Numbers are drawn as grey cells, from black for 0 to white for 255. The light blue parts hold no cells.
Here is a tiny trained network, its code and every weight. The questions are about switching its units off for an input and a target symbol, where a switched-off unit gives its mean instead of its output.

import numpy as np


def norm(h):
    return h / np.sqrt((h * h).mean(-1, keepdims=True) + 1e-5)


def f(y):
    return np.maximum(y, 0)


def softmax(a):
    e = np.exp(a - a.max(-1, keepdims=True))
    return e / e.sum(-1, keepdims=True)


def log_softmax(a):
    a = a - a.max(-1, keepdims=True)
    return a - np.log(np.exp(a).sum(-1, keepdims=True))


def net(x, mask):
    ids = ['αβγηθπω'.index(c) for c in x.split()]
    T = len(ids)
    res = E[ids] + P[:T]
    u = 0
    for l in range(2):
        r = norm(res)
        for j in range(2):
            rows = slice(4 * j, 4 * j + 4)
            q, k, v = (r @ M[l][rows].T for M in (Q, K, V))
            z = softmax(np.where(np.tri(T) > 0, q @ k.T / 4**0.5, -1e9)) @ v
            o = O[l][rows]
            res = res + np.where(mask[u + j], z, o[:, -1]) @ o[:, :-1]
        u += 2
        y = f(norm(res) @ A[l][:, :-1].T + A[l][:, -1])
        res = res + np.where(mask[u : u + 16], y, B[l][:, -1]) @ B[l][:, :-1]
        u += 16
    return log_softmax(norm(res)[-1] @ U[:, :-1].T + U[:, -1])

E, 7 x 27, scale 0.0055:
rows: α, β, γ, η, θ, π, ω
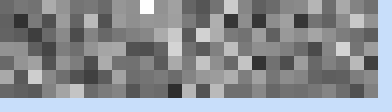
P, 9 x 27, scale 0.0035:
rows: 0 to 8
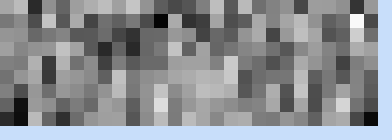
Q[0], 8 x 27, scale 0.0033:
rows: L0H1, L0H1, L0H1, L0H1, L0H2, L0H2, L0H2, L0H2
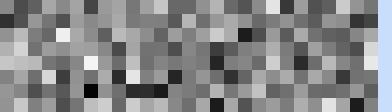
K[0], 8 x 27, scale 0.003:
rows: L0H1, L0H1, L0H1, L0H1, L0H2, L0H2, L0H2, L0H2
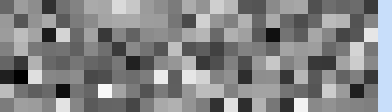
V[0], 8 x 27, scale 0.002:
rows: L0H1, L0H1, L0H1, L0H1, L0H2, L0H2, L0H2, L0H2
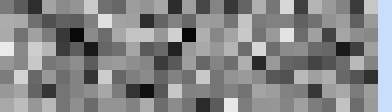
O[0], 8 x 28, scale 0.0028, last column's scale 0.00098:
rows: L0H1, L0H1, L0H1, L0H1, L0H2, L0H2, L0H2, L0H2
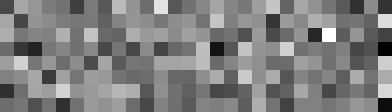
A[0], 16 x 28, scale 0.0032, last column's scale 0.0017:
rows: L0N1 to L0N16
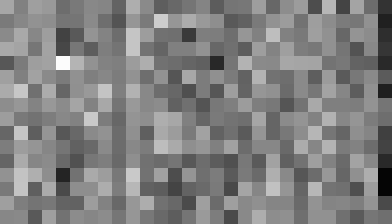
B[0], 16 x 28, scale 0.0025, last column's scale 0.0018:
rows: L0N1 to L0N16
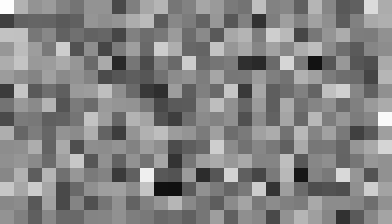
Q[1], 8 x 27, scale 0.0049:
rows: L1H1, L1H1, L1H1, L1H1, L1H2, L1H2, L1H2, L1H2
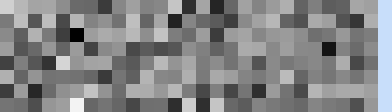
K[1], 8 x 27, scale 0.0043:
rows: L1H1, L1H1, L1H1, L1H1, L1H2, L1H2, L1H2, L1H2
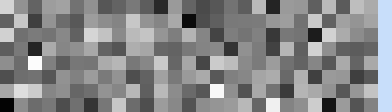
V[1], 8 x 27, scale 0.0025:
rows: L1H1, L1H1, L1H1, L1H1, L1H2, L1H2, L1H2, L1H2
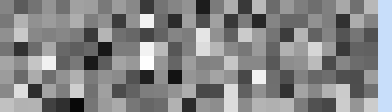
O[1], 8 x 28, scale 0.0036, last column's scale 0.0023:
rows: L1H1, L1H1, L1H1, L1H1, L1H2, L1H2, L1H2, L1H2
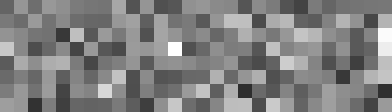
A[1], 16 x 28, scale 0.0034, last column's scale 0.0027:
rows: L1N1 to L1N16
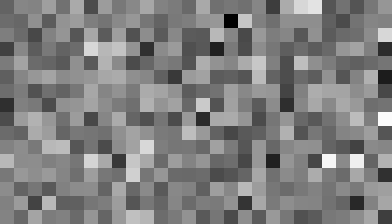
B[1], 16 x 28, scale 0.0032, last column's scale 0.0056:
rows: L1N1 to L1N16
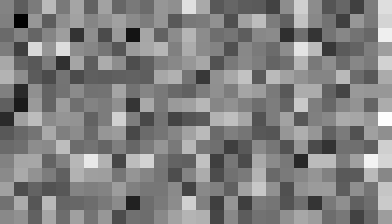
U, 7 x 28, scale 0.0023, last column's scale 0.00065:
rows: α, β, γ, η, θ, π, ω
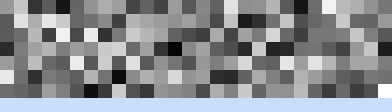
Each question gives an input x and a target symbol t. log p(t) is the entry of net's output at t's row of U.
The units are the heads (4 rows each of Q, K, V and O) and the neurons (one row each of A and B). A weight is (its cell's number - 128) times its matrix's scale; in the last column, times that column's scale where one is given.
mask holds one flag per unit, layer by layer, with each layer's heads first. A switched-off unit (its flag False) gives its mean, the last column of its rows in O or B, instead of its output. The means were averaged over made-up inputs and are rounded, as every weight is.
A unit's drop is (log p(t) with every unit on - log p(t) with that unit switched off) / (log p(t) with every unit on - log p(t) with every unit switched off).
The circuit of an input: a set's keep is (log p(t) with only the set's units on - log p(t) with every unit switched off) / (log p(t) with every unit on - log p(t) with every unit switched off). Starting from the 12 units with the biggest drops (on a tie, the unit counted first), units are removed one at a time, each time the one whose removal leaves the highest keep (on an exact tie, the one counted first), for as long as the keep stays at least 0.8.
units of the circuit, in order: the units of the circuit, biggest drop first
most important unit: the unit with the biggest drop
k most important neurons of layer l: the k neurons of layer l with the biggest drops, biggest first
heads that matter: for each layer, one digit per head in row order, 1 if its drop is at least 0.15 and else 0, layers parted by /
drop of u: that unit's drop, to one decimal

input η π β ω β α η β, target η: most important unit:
L1H1
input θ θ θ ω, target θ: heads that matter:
01 / 10
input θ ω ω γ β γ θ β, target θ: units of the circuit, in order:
L1H1, L1N3
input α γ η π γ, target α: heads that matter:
01 / 01
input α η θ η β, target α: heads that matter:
01 / 01
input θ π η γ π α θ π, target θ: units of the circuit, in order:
L1H1, L1N3
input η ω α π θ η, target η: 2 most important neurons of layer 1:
L1N4, L1N12
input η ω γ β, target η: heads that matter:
01 / 00
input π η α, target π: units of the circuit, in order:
L0H1, L1H1
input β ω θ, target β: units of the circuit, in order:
L0H2, L1H2
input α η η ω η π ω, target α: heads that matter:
00 / 01
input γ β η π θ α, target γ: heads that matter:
11 / 01
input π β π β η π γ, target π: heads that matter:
10 / 10
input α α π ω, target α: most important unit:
L0H2
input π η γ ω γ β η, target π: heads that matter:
11 / 00
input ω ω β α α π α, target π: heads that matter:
11 / 10
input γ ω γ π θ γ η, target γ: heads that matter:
11 / 00
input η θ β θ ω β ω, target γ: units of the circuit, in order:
L1H2, L0H1, L1H1
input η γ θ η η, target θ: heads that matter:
10 / 10
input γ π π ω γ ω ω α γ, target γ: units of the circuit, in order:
L0H2, L1H1
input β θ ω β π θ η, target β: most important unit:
L0H2
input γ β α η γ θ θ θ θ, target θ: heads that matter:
10 / 10
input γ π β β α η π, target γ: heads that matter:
01 / 01
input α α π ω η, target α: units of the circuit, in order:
L0H2, L1H2
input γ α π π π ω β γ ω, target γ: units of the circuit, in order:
L1H2, L0H2, L1H1
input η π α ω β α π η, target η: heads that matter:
01 / 10
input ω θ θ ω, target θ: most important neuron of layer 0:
L0N14
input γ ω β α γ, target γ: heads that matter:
01 / 00
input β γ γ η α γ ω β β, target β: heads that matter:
01 / 01
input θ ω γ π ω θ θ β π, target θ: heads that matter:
01 / 10
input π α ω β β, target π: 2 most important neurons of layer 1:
L1N9, L1N16
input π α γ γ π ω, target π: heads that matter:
11 / 10
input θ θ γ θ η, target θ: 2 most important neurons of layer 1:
L1N3, L1N15
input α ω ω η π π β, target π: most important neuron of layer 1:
L1N9
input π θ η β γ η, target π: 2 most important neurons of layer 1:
L1N9, L1N4
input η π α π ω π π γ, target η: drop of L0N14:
0.0
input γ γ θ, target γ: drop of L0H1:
0.1
